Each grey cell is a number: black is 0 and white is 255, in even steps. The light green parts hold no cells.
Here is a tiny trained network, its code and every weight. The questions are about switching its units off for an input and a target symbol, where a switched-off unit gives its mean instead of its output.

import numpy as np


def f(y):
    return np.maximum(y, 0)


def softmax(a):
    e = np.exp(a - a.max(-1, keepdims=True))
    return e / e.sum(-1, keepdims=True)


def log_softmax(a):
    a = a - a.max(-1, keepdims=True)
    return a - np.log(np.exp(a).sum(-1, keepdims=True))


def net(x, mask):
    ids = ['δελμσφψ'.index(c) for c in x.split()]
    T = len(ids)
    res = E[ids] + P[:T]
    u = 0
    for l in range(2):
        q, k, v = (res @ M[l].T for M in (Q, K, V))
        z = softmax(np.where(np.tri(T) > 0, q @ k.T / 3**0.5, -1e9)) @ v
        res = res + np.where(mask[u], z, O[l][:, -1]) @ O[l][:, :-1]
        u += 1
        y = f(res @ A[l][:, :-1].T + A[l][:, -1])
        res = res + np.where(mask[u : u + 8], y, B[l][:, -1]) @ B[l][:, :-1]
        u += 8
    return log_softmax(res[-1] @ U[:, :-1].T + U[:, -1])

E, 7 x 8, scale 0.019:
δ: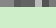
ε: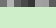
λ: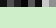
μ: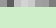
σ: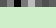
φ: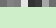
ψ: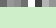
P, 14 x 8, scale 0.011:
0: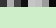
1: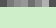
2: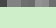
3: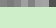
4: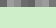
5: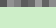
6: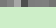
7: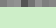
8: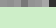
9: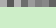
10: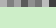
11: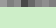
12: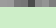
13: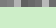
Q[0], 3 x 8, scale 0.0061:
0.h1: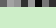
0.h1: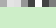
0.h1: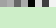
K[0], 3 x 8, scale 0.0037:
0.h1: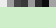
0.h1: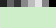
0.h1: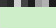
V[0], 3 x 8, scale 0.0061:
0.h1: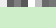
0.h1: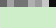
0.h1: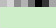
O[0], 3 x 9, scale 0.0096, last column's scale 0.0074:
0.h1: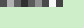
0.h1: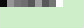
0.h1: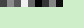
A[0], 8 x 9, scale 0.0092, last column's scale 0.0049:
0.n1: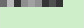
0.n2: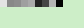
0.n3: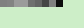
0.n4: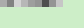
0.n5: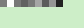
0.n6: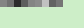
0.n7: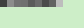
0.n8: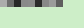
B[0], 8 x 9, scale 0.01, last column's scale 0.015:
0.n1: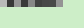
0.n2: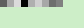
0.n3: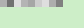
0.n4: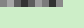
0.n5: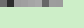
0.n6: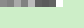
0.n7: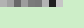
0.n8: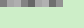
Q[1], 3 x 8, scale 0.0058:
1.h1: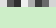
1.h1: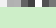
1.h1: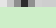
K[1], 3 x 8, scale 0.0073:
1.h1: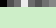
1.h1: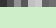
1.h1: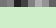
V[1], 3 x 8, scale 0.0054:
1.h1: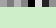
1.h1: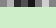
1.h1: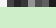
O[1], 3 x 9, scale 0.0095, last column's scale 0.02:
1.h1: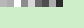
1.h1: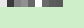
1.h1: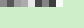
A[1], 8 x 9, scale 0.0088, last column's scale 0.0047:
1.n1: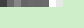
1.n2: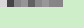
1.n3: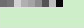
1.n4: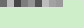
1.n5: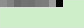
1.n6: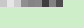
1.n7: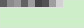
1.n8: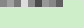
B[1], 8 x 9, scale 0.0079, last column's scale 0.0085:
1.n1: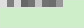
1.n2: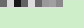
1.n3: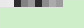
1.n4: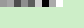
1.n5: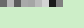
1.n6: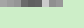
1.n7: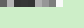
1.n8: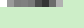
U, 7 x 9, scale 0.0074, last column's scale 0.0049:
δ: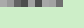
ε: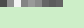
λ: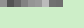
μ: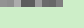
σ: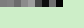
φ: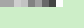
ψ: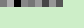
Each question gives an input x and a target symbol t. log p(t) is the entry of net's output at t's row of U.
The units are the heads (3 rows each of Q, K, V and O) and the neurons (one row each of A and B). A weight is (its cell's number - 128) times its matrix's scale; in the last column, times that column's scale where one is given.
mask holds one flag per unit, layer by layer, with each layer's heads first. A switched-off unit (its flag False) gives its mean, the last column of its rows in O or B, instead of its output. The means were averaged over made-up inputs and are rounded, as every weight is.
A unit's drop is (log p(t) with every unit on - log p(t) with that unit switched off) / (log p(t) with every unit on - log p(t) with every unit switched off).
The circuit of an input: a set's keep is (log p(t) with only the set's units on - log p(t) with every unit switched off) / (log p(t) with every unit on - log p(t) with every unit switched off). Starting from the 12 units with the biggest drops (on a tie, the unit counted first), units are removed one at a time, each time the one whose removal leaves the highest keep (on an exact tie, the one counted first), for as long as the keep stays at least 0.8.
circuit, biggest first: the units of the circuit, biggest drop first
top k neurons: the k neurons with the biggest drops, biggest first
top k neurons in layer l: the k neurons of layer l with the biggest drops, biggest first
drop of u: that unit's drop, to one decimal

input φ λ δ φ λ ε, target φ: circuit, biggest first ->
[1.h1]
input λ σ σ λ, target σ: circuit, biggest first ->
[0.n1 1.h1 1.n4 0.n6]
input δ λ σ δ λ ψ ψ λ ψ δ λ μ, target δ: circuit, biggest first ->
[1.h1 0.h1 0.n5 1.n3]
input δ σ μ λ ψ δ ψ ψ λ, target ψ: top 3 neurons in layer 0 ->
[0.n5 0.n1 0.n4]
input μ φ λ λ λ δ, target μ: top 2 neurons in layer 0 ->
[0.n5 0.n7]
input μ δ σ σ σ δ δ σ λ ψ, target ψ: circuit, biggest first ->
[0.h1 0.n6 1.n4]
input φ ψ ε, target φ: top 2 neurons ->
[1.n7 0.n7]
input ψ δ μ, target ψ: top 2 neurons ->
[0.n5 1.n4]
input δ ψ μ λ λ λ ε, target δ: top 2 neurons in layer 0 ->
[0.n5 0.n1]
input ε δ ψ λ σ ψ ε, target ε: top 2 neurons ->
[0.n5 0.n6]
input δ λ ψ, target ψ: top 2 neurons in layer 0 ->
[0.n5 0.n6]
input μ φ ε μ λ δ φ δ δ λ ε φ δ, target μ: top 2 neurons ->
[1.n1 0.n5]
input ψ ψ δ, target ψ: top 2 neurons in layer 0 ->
[0.n5 0.n7]
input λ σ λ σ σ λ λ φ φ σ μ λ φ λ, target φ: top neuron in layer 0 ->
[0.n8]
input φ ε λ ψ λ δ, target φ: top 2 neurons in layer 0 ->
[0.n6 0.n5]
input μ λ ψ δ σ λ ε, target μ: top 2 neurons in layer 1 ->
[1.n1 1.n7]
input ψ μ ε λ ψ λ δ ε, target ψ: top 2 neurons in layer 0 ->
[0.n5 0.n1]
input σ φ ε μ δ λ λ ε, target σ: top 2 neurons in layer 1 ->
[1.n8 1.n4]
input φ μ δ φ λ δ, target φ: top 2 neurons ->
[0.n6 1.n7]
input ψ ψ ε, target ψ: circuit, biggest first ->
[1.h1]
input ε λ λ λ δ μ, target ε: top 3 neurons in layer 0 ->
[0.n4 0.n5 0.n6]
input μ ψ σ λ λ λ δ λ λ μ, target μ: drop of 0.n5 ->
0.2
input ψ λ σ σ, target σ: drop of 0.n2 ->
0.0
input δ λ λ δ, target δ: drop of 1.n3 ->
0.2
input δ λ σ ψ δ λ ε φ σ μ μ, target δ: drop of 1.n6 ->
0.1
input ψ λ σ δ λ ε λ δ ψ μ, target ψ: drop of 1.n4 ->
0.1
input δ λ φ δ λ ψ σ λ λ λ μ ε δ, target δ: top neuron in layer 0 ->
[0.n5]
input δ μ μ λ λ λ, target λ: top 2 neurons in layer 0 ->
[0.n5 0.n7]
